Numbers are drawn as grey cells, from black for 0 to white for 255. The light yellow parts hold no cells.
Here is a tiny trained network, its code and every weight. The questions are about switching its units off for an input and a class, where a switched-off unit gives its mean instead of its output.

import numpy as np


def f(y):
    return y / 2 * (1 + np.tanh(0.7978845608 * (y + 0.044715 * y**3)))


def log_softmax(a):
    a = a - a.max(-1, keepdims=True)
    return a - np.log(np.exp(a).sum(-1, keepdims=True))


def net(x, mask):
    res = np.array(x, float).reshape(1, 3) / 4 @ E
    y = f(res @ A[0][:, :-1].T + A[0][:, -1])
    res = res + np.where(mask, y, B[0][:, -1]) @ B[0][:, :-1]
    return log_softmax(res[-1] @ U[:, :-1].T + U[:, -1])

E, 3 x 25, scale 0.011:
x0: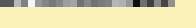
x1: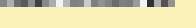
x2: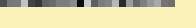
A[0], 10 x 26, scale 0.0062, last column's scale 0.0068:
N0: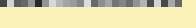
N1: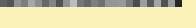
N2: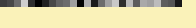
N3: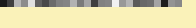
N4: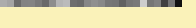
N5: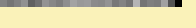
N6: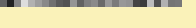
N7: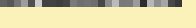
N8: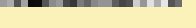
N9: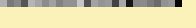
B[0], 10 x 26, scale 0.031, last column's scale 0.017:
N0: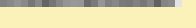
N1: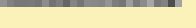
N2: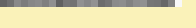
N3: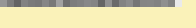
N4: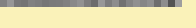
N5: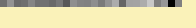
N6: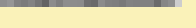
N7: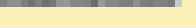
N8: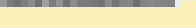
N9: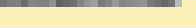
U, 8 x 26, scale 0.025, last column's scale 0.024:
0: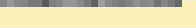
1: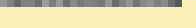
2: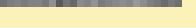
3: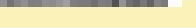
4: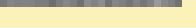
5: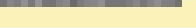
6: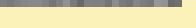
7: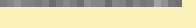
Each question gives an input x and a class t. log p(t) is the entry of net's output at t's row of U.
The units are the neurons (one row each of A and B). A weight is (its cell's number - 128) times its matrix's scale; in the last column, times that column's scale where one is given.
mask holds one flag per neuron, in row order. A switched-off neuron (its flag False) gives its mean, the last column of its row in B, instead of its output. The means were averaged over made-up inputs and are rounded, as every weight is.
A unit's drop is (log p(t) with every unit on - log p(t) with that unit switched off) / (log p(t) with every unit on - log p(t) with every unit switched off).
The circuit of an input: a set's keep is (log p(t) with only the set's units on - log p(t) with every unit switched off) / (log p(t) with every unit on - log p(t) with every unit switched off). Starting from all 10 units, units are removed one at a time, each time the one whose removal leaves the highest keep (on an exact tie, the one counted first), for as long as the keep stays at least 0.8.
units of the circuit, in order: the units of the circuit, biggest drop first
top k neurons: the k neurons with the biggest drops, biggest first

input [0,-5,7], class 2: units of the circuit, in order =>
(N2)
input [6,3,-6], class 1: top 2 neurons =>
(N2, N3)
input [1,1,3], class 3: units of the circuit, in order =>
(N1, N4)
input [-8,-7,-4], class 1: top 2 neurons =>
(N8, N0)
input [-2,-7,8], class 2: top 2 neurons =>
(N2, N0)
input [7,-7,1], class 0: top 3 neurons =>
(N6, N7, N8)
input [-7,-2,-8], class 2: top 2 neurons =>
(N9, N3)
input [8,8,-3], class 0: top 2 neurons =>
(N0, N8)
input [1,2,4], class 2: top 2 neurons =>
(N2, N8)
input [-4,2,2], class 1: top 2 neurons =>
(N8, N6)
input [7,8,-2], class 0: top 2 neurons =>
(N0, N8)
